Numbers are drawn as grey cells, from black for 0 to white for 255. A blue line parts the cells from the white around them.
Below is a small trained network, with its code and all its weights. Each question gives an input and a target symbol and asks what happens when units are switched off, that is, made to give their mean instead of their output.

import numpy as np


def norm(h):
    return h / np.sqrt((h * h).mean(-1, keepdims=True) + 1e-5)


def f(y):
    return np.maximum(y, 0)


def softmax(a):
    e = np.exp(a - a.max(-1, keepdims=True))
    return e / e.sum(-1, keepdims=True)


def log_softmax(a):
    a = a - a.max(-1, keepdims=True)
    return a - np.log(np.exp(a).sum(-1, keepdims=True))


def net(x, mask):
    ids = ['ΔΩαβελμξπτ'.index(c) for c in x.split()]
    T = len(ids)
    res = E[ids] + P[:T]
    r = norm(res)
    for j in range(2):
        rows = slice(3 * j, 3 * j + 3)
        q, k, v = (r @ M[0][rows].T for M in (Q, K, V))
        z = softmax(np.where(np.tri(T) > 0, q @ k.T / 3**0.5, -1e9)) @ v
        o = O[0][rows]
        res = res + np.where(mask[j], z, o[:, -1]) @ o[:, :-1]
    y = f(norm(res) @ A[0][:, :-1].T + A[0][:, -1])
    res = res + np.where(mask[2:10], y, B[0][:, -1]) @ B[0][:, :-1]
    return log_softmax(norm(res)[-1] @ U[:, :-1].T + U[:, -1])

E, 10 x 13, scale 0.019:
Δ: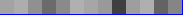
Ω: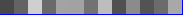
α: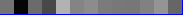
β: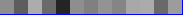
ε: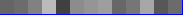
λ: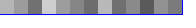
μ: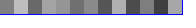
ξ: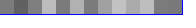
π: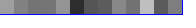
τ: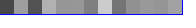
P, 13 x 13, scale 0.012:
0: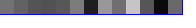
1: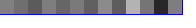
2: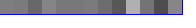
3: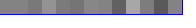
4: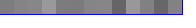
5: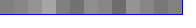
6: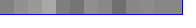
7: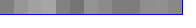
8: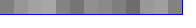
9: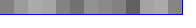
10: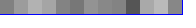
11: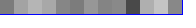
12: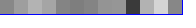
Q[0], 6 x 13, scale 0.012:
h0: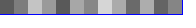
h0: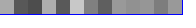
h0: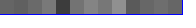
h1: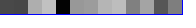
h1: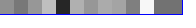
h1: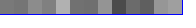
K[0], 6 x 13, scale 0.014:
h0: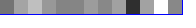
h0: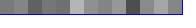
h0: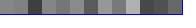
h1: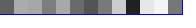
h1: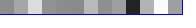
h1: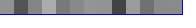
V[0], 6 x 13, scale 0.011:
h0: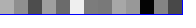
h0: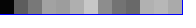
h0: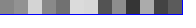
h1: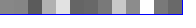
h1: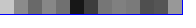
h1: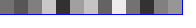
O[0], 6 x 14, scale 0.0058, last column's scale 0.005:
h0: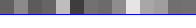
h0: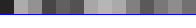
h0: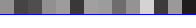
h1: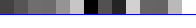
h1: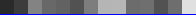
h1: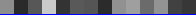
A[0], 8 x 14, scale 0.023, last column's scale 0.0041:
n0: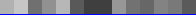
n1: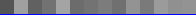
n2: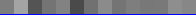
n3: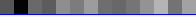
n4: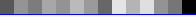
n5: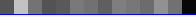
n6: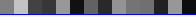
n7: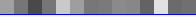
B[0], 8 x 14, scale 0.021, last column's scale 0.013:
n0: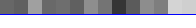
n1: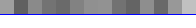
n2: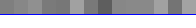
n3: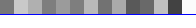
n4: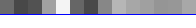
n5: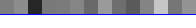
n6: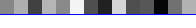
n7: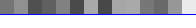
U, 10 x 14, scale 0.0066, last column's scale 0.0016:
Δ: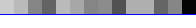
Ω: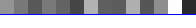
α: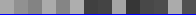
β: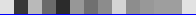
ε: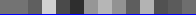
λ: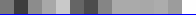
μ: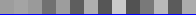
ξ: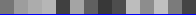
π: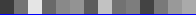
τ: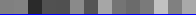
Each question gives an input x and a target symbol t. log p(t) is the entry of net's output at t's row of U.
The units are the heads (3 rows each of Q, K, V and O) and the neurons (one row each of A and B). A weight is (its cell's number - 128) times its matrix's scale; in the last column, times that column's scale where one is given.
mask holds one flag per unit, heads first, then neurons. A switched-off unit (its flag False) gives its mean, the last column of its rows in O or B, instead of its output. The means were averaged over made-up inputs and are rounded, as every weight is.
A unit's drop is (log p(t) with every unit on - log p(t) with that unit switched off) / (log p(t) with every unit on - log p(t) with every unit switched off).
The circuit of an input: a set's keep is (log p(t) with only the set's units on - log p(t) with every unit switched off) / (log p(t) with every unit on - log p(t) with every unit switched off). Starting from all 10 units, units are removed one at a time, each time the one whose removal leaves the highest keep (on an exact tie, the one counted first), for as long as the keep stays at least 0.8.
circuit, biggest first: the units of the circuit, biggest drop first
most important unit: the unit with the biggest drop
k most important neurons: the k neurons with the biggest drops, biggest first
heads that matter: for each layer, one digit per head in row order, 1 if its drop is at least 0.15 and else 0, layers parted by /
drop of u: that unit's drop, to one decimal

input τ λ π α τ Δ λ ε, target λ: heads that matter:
00
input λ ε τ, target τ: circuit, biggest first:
(h0, n5)
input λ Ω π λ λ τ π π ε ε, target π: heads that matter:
01
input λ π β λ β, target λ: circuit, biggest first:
(n4, h0)
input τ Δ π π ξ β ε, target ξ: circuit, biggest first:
(h1, n6)
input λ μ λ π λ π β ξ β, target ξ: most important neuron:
(n7)
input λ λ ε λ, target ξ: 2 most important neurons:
(n2, n4)
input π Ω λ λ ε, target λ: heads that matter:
10
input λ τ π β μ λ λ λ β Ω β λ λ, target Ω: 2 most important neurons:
(n3, n6)
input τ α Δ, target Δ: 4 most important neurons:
(n3, n0, n7, n6)
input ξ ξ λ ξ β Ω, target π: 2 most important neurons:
(n7, n6)
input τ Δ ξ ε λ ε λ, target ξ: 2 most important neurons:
(n2, n7)
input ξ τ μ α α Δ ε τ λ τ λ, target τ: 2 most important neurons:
(n5, n3)
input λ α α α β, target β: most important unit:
h0
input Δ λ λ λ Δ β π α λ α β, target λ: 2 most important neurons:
(n4, n3)
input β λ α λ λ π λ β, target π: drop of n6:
0.1
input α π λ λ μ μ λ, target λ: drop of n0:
0.3
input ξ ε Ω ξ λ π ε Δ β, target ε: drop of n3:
0.3
